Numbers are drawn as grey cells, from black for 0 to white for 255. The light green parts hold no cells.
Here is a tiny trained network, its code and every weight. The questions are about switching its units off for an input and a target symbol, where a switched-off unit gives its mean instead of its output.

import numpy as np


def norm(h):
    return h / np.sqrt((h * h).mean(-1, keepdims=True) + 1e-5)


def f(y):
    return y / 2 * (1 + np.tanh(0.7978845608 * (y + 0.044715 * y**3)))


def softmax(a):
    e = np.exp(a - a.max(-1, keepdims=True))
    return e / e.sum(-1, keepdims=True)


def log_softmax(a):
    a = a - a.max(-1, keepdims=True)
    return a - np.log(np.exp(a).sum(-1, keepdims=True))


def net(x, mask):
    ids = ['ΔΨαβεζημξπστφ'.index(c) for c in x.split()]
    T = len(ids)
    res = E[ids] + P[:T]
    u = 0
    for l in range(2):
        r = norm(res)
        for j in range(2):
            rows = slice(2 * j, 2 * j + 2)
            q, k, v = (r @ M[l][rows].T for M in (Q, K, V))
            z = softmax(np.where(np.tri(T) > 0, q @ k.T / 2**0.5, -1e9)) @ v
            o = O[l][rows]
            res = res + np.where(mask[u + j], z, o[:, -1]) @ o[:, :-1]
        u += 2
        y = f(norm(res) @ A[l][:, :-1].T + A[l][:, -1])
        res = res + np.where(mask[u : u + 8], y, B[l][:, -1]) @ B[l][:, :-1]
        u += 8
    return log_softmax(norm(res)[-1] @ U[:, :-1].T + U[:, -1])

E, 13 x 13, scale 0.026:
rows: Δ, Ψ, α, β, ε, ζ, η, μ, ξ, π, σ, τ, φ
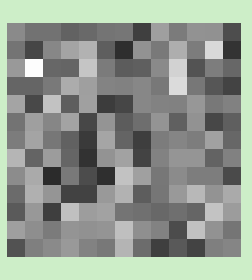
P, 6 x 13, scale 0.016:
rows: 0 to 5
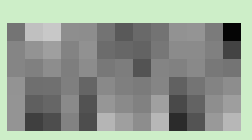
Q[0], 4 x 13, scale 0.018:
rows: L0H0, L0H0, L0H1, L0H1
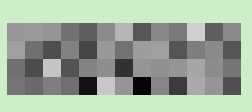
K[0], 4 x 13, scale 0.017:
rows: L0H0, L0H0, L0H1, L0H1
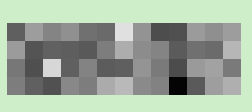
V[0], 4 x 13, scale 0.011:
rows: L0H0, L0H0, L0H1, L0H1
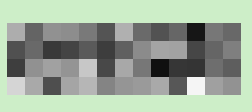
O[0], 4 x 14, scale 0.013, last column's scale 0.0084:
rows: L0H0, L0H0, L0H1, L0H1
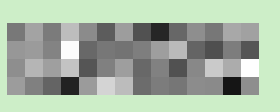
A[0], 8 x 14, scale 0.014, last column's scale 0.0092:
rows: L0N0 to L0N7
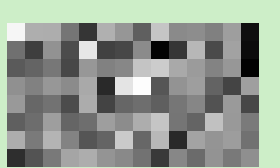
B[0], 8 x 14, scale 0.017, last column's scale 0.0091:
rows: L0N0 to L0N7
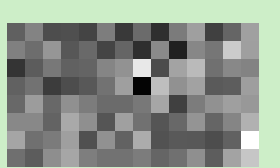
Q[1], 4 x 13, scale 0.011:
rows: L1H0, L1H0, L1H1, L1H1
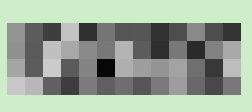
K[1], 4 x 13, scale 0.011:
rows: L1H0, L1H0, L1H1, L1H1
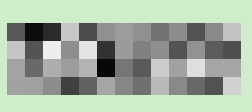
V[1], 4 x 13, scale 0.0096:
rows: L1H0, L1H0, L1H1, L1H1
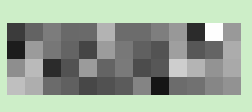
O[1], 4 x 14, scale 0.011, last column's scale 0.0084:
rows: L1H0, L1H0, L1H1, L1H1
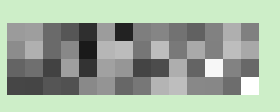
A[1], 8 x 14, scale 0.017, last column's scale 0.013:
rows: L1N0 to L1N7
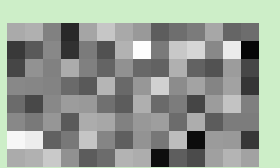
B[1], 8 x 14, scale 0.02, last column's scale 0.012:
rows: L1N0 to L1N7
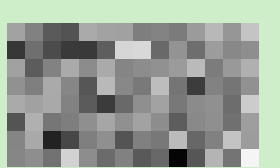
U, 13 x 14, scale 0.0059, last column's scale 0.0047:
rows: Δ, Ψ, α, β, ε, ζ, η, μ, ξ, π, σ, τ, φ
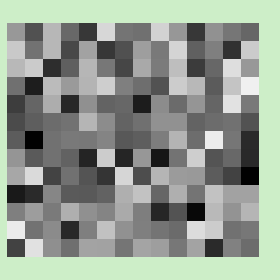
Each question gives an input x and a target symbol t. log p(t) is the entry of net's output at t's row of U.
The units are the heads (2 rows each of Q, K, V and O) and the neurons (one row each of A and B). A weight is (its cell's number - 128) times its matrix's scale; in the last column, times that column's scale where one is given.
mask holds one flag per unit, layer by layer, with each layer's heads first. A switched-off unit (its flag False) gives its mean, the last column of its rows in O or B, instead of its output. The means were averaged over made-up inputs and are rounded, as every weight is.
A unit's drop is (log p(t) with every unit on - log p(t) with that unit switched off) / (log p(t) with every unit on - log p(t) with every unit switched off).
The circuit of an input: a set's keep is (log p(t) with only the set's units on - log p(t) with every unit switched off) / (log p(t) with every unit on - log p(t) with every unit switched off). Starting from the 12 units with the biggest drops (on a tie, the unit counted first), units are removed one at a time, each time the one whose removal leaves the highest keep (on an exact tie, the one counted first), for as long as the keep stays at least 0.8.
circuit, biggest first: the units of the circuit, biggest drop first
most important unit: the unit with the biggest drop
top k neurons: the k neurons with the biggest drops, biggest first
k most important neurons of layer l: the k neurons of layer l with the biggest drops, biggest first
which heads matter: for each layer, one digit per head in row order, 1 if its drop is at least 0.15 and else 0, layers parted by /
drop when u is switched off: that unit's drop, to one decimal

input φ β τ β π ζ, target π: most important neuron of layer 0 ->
(L0N2)
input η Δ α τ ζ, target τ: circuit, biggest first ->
(L0H1, L1N0)
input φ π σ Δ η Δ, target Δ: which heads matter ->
11 / 10
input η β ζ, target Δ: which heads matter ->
11 / 10
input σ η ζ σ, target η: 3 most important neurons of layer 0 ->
(L0N0, L0N5, L0N6)
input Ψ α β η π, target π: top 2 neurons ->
(L1N1, L0N2)
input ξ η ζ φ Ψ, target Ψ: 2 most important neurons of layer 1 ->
(L1N4, L1N7)
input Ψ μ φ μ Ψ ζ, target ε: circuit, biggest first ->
(L0H1, L0H0, L0N1, L0N6)
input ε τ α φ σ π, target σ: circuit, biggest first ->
(L0H0, L1N7)
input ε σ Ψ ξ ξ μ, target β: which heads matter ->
11 / 00
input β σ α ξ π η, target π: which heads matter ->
11 / 00
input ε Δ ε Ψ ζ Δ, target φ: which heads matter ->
11 / 01
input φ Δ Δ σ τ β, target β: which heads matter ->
10 / 00
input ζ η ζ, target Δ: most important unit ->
L0H1
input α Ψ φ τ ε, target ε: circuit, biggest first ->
(L0H1, L0N1)
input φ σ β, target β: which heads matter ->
00 / 00
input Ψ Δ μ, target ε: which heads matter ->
01 / 00
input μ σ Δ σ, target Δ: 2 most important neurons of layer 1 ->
(L1N3, L1N7)
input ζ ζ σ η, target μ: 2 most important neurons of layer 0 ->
(L0N0, L0N6)
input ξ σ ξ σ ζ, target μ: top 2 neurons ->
(L0N0, L1N7)
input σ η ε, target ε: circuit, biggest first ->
(L0N1)
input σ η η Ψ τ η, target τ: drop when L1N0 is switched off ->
0.2
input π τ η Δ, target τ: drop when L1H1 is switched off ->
0.0
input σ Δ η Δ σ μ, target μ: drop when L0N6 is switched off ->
0.1
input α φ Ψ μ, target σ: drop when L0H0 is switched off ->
0.1
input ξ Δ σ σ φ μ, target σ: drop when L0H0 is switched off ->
0.2
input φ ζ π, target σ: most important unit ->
L1N7
